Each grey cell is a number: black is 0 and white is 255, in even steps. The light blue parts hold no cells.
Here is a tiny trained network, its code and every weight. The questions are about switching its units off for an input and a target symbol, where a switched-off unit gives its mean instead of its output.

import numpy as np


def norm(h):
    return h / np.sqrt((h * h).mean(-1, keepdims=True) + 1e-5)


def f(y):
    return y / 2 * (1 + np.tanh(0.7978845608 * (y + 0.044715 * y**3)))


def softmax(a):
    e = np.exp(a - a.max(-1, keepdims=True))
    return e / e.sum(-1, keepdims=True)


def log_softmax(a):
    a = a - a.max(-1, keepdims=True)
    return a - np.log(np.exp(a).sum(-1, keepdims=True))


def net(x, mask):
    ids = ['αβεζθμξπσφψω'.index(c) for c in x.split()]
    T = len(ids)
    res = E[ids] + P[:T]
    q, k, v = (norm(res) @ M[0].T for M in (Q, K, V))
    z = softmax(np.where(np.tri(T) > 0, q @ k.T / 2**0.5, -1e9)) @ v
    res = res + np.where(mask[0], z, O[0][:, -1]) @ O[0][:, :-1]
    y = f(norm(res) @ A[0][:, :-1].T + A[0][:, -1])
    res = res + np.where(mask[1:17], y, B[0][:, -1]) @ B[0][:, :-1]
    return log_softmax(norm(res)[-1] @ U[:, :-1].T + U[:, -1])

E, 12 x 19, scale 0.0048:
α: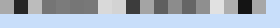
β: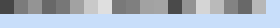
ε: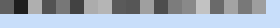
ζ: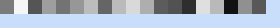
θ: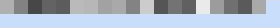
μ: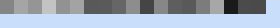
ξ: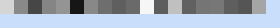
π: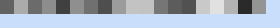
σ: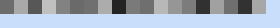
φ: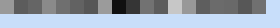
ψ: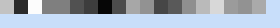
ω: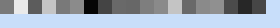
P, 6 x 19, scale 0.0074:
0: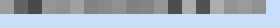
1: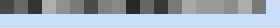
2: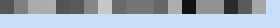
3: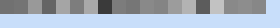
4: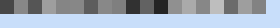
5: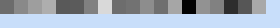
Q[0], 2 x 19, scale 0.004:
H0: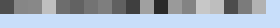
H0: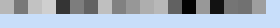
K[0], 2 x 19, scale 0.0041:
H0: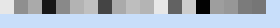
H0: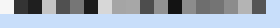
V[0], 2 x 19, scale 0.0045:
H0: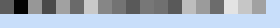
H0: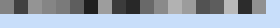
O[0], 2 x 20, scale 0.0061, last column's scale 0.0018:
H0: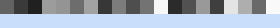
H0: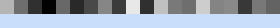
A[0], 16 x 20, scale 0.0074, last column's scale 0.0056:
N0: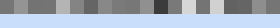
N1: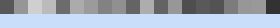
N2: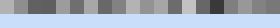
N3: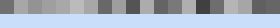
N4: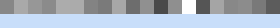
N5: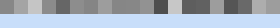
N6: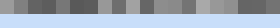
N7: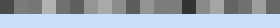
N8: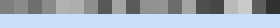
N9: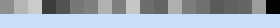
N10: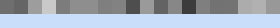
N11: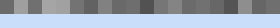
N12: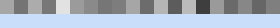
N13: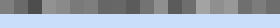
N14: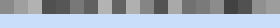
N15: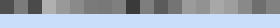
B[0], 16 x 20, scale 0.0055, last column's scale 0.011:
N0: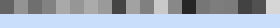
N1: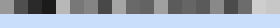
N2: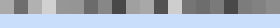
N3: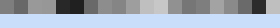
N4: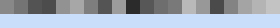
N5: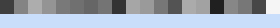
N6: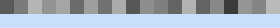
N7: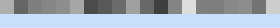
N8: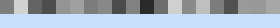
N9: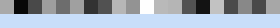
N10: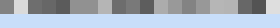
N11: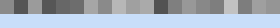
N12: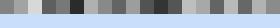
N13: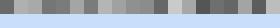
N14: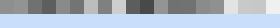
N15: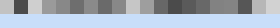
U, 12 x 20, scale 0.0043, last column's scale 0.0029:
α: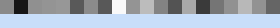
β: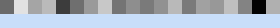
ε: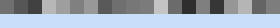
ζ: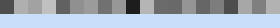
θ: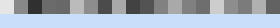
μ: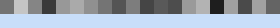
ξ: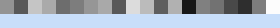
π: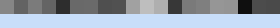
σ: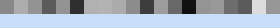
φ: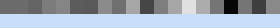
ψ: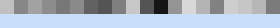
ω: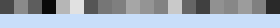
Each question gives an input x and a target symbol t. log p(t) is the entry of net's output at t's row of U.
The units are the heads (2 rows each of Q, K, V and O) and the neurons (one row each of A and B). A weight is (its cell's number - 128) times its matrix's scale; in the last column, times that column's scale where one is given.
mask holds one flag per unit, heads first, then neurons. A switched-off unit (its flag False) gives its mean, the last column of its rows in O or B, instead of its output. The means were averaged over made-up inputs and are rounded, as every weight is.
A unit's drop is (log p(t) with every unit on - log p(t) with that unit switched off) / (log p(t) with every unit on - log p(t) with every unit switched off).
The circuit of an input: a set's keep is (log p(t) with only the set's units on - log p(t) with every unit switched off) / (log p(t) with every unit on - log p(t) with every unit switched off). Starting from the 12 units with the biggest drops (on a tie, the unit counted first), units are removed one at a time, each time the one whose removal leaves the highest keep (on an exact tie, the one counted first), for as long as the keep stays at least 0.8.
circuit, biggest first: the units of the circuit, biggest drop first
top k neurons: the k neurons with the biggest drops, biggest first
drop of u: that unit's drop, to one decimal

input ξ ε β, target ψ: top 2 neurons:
N7; N14
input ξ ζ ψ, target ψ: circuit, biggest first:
N7
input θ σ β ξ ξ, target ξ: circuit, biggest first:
N14; N15
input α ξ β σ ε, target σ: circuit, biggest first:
H0; N5; N7
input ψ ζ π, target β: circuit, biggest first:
H0; N1; N13
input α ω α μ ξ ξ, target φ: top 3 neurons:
N14; N15; N7
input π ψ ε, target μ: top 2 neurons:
N5; N1
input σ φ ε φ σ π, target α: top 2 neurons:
N9; N14
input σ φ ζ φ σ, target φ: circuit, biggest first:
H0; N14; N6; N13
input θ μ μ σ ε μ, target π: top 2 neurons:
N1; N10
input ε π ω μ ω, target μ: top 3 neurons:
N4; N5; N0
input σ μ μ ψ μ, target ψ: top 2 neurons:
N0; N15
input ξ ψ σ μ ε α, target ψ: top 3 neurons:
N7; N14; N0
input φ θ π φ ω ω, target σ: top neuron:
N5
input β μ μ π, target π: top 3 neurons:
N3; N14; N15
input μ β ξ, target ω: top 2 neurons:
N9; N14
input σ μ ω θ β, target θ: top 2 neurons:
N1; N5
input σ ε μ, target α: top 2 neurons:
N9; N14
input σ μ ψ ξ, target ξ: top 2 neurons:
N14; N2
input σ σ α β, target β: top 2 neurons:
N3; N8
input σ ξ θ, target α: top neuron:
N9
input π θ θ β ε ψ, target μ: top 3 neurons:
N5; N1; N10
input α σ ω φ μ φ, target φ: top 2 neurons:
N14; N15
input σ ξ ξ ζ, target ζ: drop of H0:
1.1
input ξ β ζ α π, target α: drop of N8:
0.2
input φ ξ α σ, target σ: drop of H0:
0.6
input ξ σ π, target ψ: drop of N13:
0.0
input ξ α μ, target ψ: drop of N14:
0.2
